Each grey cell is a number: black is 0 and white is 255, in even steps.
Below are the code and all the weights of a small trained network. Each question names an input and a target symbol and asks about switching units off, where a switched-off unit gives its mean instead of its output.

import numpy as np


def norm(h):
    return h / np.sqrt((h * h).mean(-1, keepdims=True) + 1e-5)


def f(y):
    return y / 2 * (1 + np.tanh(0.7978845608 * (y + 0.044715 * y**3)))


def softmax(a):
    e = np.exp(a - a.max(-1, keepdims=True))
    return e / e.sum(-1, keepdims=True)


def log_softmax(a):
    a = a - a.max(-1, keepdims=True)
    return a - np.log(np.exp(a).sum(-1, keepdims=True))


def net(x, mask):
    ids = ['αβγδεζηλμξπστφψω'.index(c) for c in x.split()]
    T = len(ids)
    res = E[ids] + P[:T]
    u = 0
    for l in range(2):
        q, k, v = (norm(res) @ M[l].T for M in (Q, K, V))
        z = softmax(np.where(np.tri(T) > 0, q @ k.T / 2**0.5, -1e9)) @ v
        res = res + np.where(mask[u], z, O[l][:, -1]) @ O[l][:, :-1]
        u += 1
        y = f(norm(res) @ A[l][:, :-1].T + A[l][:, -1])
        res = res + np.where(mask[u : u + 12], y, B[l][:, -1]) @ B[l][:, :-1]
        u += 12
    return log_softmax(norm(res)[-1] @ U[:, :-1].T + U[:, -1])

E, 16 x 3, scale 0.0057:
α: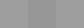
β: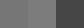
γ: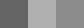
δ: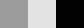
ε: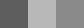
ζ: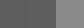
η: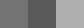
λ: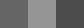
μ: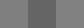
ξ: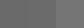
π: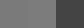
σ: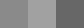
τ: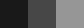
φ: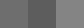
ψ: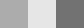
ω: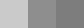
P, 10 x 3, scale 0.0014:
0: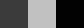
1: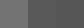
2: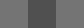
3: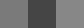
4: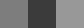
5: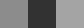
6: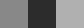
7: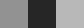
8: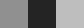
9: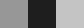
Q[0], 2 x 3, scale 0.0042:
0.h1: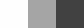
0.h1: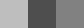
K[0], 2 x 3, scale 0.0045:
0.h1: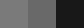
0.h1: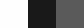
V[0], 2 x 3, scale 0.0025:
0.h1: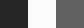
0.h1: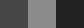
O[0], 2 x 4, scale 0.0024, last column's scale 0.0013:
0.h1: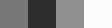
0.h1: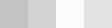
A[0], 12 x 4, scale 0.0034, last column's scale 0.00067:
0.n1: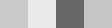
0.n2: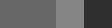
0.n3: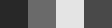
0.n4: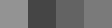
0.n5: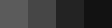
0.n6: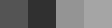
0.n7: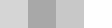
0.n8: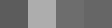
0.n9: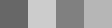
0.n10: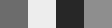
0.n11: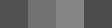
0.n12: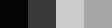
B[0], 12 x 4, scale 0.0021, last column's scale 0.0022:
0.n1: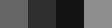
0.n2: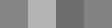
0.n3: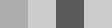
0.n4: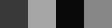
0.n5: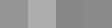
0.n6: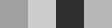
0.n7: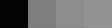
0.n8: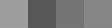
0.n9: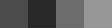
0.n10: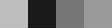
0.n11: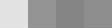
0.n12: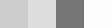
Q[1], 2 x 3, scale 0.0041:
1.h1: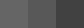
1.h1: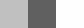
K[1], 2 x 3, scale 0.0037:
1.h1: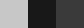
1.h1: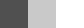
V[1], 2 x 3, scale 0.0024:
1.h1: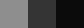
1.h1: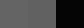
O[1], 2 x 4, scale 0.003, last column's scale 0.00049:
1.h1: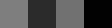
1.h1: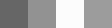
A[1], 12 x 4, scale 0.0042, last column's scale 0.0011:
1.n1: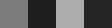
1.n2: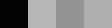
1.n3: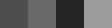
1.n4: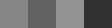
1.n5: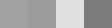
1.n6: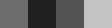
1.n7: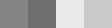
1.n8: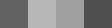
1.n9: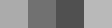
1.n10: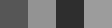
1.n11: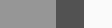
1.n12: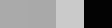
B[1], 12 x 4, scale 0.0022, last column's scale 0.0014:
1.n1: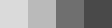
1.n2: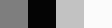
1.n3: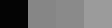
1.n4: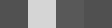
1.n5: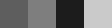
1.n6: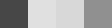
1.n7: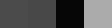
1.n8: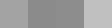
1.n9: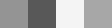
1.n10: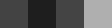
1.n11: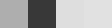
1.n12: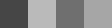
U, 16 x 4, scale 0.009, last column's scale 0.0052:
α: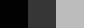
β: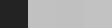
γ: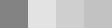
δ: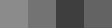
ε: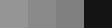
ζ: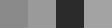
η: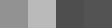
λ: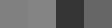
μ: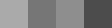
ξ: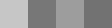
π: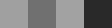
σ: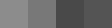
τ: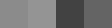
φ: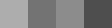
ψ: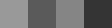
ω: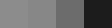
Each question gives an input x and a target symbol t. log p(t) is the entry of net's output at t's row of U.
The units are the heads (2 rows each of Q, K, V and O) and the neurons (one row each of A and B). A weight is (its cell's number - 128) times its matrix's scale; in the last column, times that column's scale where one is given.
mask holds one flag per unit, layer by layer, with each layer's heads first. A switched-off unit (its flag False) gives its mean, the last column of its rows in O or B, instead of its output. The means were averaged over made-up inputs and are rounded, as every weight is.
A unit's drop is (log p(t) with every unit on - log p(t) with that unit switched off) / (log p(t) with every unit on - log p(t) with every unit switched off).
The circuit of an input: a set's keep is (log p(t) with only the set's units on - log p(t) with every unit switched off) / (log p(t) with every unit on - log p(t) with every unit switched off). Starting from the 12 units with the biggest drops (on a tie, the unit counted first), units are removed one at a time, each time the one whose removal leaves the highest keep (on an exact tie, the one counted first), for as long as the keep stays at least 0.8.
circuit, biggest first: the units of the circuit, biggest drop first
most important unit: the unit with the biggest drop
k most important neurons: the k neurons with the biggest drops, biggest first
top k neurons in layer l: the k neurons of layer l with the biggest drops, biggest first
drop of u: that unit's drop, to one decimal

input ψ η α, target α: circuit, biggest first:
[0.n7; 0.h1; 0.n12]
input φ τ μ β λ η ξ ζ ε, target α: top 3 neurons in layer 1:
[1.n2; 1.n6; 1.n7]
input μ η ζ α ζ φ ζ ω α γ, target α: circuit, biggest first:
[1.n2; 0.h1; 0.n9]
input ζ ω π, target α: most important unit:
1.n6
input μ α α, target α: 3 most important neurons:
[0.n7; 0.n12; 1.n2]
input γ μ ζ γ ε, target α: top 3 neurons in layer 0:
[0.n9; 0.n6; 0.n5]
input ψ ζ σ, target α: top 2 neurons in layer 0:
[0.n1; 0.n12]
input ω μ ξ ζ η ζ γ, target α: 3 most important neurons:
[1.n2; 0.n9; 1.n6]
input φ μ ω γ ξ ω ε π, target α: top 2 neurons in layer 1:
[1.n6; 1.n3]
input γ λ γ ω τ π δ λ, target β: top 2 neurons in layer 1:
[1.n6; 1.n2]
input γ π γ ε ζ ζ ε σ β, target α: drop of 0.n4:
0.1
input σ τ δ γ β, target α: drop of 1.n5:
0.0
